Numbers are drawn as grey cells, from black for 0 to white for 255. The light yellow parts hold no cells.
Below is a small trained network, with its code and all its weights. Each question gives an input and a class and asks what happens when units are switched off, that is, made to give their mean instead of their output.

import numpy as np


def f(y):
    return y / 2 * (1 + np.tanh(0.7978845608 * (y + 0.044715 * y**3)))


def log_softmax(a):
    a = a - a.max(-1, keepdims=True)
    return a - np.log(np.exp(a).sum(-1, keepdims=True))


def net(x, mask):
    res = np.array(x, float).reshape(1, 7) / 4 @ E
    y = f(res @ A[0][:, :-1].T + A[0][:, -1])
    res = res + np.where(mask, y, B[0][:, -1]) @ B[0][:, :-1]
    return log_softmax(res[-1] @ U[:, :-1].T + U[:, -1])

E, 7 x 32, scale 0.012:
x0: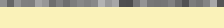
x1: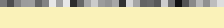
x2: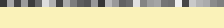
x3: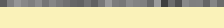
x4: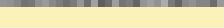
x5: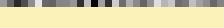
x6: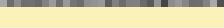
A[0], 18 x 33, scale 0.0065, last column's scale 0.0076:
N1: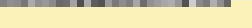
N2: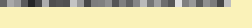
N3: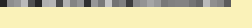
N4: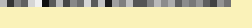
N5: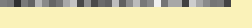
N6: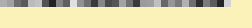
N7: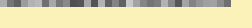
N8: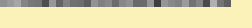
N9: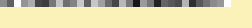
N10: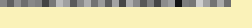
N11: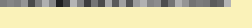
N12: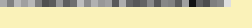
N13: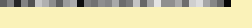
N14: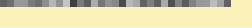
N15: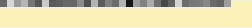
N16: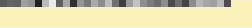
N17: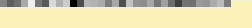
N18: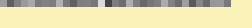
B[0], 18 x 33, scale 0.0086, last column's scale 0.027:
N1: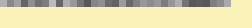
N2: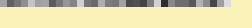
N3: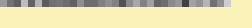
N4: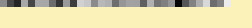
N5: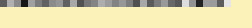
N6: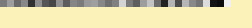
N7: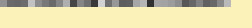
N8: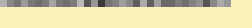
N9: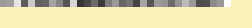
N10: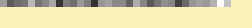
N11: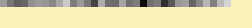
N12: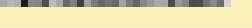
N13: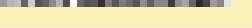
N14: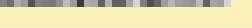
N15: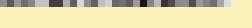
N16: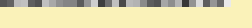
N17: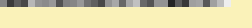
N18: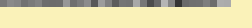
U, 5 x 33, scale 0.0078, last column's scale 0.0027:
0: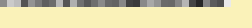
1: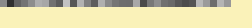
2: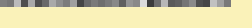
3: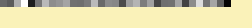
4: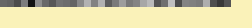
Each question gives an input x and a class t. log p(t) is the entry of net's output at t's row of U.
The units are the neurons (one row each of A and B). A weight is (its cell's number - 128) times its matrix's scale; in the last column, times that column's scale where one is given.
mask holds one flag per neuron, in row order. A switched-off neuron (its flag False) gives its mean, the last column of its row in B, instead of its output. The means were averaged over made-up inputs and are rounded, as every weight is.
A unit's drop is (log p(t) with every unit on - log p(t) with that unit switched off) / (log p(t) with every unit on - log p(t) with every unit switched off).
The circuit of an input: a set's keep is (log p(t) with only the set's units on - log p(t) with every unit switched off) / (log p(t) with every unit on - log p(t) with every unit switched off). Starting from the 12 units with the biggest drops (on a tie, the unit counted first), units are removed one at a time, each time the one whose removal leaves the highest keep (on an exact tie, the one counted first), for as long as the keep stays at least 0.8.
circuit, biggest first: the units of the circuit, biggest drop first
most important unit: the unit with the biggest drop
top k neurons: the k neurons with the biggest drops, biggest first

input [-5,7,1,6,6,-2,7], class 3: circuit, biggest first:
N16
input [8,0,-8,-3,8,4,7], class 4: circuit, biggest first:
N6, N4
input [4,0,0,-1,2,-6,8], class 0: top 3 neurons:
N9, N4, N17
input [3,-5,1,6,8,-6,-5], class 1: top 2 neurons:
N15, N13
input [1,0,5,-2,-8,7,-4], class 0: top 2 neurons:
N17, N16
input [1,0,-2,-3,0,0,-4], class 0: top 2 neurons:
N17, N16
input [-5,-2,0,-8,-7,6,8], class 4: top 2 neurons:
N4, N9
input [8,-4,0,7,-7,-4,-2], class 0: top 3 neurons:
N4, N17, N9
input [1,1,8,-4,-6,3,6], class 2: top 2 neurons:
N6, N16
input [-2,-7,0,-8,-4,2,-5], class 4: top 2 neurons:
N6, N9
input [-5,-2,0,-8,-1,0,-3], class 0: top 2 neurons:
N4, N17
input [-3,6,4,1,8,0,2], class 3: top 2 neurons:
N16, N9
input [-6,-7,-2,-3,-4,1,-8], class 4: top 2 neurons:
N6, N13
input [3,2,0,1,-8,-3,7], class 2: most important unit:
N4
